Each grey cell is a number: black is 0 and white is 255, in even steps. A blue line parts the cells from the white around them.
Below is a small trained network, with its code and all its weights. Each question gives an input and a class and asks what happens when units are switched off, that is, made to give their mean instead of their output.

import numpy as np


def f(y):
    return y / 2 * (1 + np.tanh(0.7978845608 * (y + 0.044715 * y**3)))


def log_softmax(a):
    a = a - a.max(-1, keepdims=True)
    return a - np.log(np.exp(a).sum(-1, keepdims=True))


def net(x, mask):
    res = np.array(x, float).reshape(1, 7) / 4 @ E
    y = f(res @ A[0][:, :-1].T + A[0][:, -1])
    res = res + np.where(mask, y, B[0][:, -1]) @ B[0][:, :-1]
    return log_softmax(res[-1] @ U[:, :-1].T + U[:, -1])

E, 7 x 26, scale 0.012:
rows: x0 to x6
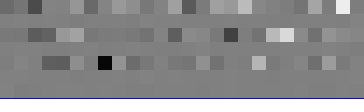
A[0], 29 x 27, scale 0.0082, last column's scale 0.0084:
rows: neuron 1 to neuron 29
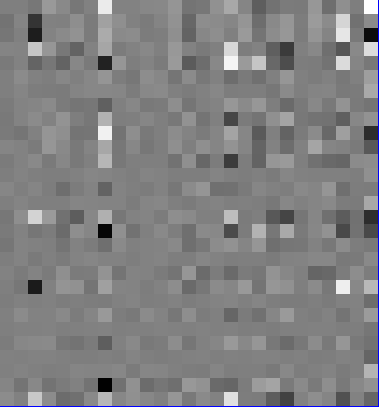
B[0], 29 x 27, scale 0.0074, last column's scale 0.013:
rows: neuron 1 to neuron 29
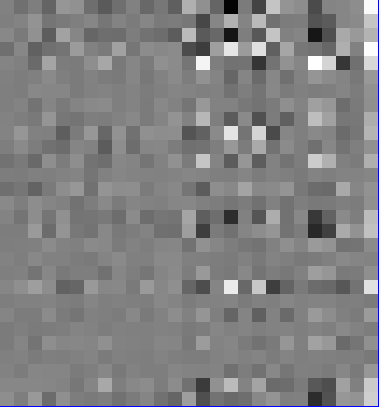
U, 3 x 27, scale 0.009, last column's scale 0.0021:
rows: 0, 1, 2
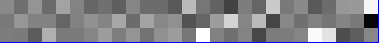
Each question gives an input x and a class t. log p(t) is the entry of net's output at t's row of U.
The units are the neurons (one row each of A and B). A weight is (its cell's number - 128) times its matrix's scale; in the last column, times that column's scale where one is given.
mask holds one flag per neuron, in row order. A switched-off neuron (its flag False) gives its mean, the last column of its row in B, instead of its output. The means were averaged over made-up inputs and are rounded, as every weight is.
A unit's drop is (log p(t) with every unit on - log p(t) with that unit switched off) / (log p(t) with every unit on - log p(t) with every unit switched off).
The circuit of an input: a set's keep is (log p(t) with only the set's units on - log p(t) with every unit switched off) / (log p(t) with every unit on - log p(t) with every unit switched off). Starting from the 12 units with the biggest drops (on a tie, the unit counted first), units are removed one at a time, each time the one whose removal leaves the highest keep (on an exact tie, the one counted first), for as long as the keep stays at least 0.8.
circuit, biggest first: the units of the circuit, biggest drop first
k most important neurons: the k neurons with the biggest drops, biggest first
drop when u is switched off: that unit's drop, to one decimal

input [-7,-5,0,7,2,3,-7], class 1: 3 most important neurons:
(neuron 1; neuron 3; neuron 16)
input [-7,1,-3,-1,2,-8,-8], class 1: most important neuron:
(neuron 1)
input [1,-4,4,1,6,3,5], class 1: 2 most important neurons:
(neuron 1; neuron 3)
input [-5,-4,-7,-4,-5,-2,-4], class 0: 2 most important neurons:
(neuron 16; neuron 1)
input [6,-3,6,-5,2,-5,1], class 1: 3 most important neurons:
(neuron 21; neuron 1; neuron 2)
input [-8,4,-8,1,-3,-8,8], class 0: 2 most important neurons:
(neuron 16; neuron 29)
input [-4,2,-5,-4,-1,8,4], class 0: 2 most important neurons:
(neuron 16; neuron 21)
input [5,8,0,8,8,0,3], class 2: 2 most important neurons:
(neuron 5; neuron 4)
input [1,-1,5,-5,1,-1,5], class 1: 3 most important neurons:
(neuron 1; neuron 16; neuron 3)
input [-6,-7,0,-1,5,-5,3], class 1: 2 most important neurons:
(neuron 1; neuron 28)
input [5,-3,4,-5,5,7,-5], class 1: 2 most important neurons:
(neuron 1; neuron 21)
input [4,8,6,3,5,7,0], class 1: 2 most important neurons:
(neuron 1; neuron 21)
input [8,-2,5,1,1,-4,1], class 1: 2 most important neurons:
(neuron 21; neuron 2)
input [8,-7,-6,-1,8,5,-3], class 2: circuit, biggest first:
(neuron 5)
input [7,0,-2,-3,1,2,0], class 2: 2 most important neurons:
(neuron 5; neuron 4)
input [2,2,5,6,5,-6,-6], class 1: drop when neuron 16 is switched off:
0.1
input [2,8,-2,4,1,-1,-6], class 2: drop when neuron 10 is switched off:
0.1
